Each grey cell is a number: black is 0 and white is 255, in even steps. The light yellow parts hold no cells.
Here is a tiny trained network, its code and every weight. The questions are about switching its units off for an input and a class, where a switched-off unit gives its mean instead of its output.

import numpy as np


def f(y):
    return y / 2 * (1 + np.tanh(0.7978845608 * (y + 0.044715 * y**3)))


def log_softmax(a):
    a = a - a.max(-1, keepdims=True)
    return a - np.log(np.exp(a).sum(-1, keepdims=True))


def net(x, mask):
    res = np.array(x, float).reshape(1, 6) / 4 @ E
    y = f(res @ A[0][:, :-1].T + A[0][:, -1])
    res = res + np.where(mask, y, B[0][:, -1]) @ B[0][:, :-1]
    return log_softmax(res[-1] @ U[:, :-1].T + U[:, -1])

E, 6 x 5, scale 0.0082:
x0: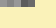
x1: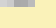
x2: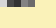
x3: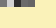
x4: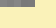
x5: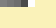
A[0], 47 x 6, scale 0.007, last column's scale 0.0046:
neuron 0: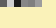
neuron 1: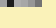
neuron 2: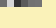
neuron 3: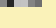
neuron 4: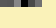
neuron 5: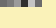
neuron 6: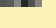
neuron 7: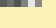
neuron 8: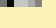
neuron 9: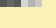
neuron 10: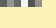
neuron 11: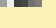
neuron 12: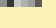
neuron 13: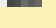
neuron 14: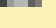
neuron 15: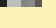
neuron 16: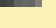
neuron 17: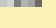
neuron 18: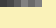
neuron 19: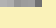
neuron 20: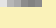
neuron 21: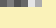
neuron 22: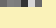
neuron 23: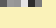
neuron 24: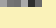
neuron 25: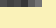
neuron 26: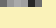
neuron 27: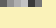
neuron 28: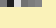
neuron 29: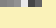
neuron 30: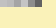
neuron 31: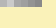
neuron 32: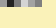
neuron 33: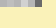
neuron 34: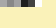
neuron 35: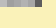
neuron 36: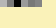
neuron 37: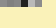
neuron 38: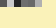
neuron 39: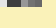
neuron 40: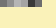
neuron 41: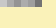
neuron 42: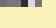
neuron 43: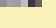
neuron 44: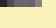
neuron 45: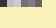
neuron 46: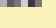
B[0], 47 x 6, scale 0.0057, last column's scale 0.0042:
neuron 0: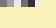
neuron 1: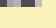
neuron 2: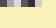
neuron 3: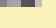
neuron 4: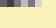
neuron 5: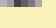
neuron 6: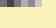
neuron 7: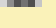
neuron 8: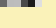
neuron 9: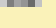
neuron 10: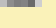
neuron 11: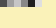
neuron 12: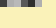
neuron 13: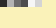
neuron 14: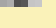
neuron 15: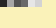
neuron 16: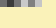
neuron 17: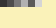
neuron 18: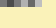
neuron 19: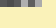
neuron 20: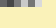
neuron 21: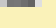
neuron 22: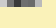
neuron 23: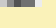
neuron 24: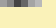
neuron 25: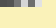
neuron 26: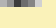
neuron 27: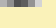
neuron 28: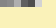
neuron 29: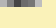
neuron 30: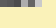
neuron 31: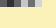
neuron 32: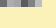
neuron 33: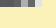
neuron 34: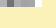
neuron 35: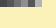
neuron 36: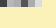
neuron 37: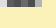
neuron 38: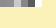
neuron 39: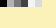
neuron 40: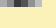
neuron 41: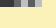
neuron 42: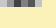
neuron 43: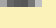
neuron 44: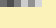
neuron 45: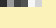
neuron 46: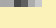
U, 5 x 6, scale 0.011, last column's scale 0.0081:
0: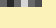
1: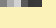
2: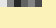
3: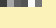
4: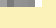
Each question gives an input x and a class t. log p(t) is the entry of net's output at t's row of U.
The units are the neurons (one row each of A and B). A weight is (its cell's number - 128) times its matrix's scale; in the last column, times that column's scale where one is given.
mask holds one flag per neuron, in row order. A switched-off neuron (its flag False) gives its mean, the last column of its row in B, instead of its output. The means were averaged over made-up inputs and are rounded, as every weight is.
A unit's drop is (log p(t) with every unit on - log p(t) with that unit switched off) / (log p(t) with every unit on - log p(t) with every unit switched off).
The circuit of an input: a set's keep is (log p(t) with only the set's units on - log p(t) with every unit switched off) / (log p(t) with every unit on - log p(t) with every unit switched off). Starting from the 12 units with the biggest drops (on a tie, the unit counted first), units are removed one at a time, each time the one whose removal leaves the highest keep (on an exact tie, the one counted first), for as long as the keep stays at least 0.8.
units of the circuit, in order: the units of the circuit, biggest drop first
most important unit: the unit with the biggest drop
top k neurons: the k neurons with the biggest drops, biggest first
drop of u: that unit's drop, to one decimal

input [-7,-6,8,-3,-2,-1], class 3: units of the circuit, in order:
[neuron 39; neuron 13]
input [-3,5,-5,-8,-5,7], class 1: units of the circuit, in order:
[neuron 8; neuron 12]
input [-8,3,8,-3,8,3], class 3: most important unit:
neuron 39
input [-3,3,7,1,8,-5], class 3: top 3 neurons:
[neuron 39; neuron 13; neuron 36]
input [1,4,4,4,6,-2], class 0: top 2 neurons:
[neuron 20; neuron 17]
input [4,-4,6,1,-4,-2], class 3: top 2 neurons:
[neuron 13; neuron 39]
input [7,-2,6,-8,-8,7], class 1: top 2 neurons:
[neuron 8; neuron 1]
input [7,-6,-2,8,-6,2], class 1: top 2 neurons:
[neuron 2; neuron 0]
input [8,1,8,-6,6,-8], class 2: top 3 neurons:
[neuron 46; neuron 24; neuron 29]
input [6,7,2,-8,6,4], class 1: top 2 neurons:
[neuron 8; neuron 12]
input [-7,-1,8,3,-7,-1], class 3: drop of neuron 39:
0.1
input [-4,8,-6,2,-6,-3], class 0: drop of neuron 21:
0.0
